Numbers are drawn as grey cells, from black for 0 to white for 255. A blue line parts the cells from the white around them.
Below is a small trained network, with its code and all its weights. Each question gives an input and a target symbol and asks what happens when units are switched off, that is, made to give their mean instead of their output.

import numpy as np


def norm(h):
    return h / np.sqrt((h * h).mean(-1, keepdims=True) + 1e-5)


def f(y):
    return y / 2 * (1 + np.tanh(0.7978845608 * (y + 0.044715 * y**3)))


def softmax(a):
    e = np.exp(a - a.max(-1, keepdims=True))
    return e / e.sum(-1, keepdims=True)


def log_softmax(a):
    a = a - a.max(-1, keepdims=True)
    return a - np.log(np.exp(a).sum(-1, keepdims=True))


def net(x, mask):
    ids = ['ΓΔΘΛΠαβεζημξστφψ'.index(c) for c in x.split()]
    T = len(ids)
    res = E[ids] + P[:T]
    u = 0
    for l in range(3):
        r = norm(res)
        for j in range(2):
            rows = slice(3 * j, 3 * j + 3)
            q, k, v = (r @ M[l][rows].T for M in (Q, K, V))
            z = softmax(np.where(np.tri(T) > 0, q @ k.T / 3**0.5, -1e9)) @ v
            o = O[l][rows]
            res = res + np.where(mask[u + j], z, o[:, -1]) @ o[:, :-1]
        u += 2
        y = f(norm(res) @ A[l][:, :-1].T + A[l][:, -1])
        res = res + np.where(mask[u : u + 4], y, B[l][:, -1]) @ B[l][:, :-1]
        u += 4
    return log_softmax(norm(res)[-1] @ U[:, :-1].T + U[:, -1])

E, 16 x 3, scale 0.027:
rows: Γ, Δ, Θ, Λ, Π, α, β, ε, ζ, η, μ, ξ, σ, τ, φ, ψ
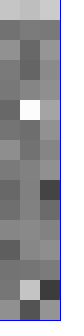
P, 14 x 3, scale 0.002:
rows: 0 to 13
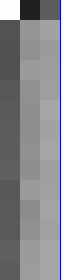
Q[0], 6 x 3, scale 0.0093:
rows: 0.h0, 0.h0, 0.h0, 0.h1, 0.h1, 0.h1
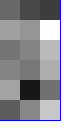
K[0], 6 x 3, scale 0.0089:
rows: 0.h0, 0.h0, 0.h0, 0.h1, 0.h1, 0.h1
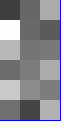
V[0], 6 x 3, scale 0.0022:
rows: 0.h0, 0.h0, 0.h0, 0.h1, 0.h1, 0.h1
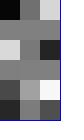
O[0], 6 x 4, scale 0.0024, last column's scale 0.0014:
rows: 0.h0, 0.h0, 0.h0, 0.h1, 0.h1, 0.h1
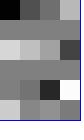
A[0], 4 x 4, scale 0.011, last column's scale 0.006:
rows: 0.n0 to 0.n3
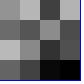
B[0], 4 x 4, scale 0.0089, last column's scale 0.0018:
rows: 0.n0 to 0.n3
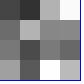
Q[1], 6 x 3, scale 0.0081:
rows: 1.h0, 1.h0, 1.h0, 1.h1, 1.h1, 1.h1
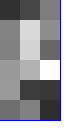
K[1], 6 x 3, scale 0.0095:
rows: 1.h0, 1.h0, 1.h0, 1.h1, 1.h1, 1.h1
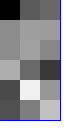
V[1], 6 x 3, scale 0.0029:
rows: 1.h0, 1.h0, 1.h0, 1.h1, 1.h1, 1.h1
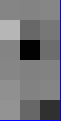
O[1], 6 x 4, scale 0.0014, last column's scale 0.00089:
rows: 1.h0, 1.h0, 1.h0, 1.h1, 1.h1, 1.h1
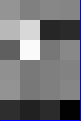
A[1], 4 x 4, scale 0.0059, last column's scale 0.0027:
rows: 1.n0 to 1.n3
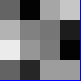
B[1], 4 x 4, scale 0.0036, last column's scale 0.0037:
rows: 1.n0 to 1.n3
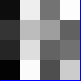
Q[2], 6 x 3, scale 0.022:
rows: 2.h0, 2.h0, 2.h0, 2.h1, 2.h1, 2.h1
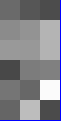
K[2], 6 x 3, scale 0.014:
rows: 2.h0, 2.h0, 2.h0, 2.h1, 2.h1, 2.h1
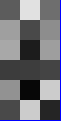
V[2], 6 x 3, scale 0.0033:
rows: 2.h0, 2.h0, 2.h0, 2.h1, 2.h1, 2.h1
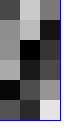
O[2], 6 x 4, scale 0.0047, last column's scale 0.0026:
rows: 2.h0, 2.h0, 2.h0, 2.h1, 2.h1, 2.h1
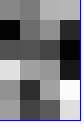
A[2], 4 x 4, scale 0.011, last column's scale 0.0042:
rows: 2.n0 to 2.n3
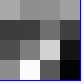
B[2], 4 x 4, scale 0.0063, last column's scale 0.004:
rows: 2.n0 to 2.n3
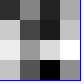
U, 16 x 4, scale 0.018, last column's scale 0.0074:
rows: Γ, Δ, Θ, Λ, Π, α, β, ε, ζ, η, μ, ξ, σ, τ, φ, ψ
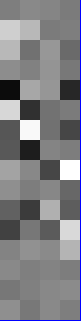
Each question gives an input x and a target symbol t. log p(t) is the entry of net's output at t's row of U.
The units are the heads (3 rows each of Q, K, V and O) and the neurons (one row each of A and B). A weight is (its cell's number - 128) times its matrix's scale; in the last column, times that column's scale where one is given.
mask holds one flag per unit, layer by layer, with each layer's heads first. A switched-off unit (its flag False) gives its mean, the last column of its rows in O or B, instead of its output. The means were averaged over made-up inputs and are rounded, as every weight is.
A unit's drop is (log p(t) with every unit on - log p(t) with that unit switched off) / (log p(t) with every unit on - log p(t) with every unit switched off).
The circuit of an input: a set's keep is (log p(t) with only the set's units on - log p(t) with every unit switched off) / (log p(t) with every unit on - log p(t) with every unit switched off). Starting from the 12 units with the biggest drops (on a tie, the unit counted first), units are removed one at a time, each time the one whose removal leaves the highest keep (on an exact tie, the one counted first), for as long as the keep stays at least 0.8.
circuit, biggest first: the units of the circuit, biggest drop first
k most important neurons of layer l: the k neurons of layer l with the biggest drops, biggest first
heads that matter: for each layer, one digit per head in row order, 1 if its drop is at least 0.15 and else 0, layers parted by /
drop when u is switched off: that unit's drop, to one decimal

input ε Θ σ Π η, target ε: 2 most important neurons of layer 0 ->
0.n3; 0.n0
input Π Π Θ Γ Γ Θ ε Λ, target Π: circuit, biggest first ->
1.n0; 1.n3
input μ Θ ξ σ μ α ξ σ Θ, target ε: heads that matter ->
00 / 00 / 11
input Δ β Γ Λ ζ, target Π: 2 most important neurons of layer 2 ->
2.n1; 2.n2
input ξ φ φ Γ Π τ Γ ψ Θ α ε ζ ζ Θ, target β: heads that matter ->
10 / 00 / 11
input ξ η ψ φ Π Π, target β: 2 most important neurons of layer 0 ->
0.n0; 0.n3
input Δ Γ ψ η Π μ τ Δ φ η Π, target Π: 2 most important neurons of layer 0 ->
0.n0; 0.n3
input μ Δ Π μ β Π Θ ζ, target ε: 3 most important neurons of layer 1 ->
1.n0; 1.n3; 1.n2
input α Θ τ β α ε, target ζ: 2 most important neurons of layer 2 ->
2.n3; 2.n2
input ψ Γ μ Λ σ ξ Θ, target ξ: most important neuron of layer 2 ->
2.n2
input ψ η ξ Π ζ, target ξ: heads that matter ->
10 / 00 / 11
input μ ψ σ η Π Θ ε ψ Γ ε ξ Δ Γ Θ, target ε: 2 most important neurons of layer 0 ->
0.n0; 0.n3
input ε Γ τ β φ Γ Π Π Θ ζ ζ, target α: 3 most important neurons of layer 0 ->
0.n0; 0.n3; 0.n2
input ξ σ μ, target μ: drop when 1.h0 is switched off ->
0.0
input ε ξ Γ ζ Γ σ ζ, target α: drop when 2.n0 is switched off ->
0.1
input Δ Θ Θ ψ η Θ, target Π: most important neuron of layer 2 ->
2.n1
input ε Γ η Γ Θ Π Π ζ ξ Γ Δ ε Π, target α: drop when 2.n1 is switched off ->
0.3
